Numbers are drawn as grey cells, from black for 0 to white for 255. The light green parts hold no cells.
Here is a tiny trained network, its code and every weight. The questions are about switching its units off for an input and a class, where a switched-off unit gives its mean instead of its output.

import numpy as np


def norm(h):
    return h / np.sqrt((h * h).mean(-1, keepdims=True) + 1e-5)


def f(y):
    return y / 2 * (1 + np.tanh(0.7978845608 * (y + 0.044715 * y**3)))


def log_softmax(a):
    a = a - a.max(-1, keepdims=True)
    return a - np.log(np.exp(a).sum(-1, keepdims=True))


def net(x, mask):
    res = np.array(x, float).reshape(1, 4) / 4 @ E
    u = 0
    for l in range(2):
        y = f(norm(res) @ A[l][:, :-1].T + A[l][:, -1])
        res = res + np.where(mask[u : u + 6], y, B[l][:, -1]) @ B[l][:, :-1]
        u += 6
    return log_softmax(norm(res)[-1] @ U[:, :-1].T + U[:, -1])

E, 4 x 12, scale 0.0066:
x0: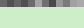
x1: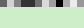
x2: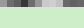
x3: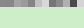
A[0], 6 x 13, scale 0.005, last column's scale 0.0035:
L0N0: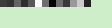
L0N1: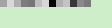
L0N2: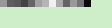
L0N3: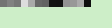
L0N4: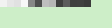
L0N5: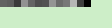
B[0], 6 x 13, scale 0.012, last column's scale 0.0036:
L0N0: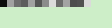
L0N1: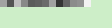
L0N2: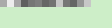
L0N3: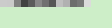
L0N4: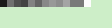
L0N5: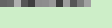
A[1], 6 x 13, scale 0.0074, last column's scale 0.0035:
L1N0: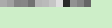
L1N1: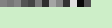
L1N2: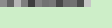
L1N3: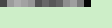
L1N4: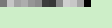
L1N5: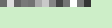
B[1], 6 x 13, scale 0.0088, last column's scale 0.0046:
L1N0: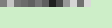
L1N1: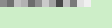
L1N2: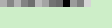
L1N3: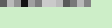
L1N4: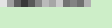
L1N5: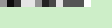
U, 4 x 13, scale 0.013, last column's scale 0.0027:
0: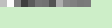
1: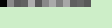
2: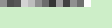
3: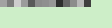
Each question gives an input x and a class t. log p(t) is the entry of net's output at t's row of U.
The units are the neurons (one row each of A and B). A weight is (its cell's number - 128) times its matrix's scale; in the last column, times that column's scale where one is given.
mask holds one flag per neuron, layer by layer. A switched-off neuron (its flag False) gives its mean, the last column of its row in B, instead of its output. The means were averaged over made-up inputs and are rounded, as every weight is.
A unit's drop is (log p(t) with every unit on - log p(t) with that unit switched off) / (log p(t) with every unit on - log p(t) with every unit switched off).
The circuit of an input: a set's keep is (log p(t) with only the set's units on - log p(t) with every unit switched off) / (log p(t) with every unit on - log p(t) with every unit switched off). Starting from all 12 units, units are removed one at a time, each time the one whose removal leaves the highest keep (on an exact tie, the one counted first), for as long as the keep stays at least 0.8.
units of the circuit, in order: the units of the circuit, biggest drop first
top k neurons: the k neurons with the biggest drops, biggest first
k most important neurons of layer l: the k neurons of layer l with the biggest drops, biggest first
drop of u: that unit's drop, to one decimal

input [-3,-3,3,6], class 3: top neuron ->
(L0N1)
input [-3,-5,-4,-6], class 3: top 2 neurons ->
(L1N1; L1N5)
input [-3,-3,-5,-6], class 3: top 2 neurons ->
(L1N1; L0N5)
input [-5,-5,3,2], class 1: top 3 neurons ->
(L0N4; L1N5; L1N2)
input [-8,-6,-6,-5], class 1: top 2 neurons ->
(L0N4; L1N5)
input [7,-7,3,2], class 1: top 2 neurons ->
(L0N0; L1N5)
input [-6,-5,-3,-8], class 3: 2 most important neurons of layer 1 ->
(L1N1; L1N5)
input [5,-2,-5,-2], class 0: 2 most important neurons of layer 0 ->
(L0N3; L0N4)
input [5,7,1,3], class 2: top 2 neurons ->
(L1N5; L0N4)
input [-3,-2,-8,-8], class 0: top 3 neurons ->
(L0N3; L1N4; L0N1)
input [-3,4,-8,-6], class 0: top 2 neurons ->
(L0N3; L0N1)
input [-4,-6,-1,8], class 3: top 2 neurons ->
(L0N1; L1N5)
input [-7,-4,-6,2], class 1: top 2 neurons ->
(L0N4; L0N2)
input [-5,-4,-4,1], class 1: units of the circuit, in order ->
(L0N4)
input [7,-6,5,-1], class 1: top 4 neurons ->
(L0N0; L1N5; L1N2; L0N3)
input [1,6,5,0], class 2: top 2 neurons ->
(L1N5; L0N3)
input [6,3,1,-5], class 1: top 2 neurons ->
(L0N0; L0N1)
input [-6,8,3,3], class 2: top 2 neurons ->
(L1N5; L0N0)
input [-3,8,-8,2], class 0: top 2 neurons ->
(L0N3; L1N4)
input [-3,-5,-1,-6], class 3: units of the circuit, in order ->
(L1N1)
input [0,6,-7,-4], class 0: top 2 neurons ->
(L0N3; L1N4)
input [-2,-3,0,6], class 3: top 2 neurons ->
(L0N1; L1N5)
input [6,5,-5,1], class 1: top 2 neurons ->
(L0N0; L0N2)
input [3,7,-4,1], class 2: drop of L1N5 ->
1.3
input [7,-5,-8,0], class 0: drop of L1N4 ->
0.1
